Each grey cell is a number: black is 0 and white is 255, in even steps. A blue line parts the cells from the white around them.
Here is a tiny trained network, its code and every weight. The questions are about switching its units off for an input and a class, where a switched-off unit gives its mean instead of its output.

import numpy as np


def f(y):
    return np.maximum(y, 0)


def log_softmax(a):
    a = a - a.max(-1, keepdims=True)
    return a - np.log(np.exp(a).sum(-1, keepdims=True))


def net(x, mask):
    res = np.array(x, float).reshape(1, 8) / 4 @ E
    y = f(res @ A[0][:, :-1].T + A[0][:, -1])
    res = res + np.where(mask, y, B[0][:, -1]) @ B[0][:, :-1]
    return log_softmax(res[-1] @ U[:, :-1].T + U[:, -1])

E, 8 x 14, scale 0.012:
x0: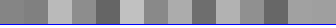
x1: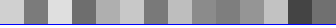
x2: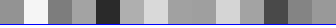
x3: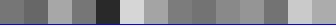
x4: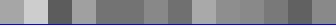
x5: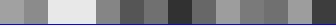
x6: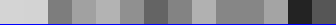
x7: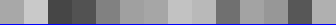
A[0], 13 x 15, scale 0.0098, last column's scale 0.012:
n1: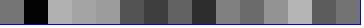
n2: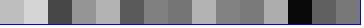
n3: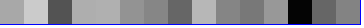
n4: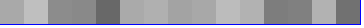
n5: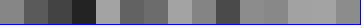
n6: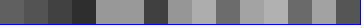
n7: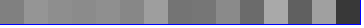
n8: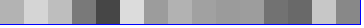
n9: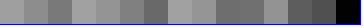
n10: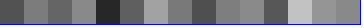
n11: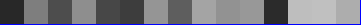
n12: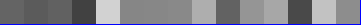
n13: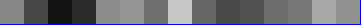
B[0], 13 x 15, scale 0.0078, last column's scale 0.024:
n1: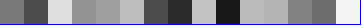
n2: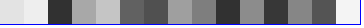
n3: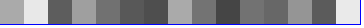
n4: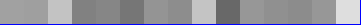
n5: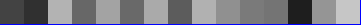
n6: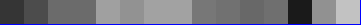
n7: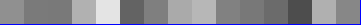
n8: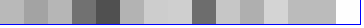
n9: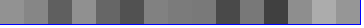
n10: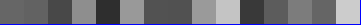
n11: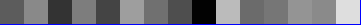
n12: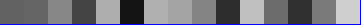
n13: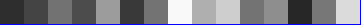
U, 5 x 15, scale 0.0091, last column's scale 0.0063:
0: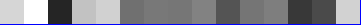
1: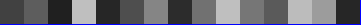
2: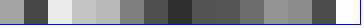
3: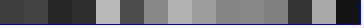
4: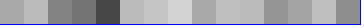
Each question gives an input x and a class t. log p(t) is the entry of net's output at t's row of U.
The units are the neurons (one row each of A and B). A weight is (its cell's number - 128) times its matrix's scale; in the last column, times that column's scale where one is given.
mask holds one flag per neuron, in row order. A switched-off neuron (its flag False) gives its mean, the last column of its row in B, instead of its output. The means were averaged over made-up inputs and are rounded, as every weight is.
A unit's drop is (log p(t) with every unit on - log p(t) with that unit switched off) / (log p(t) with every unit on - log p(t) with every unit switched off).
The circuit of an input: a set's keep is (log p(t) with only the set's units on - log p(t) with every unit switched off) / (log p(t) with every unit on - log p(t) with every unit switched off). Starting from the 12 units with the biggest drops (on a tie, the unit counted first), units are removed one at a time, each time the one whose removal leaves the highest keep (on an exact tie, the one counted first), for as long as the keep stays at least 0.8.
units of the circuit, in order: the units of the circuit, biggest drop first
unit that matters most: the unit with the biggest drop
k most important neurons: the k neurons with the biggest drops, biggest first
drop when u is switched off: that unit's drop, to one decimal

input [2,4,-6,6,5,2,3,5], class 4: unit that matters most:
n8
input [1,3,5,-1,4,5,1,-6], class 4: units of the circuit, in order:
(n2 n1)
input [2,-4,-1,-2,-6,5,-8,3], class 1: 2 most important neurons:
(n11 n10)
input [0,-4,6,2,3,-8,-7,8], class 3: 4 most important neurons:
(n13 n5 n6 n12)
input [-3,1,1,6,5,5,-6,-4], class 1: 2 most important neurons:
(n10 n11)
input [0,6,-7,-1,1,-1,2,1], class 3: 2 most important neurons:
(n12 n6)
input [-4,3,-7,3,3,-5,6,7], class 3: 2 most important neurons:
(n13 n6)
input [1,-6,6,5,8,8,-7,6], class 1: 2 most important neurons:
(n11 n10)
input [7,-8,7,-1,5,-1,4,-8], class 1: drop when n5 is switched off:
0.0
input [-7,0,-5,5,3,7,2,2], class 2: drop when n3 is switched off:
0.1
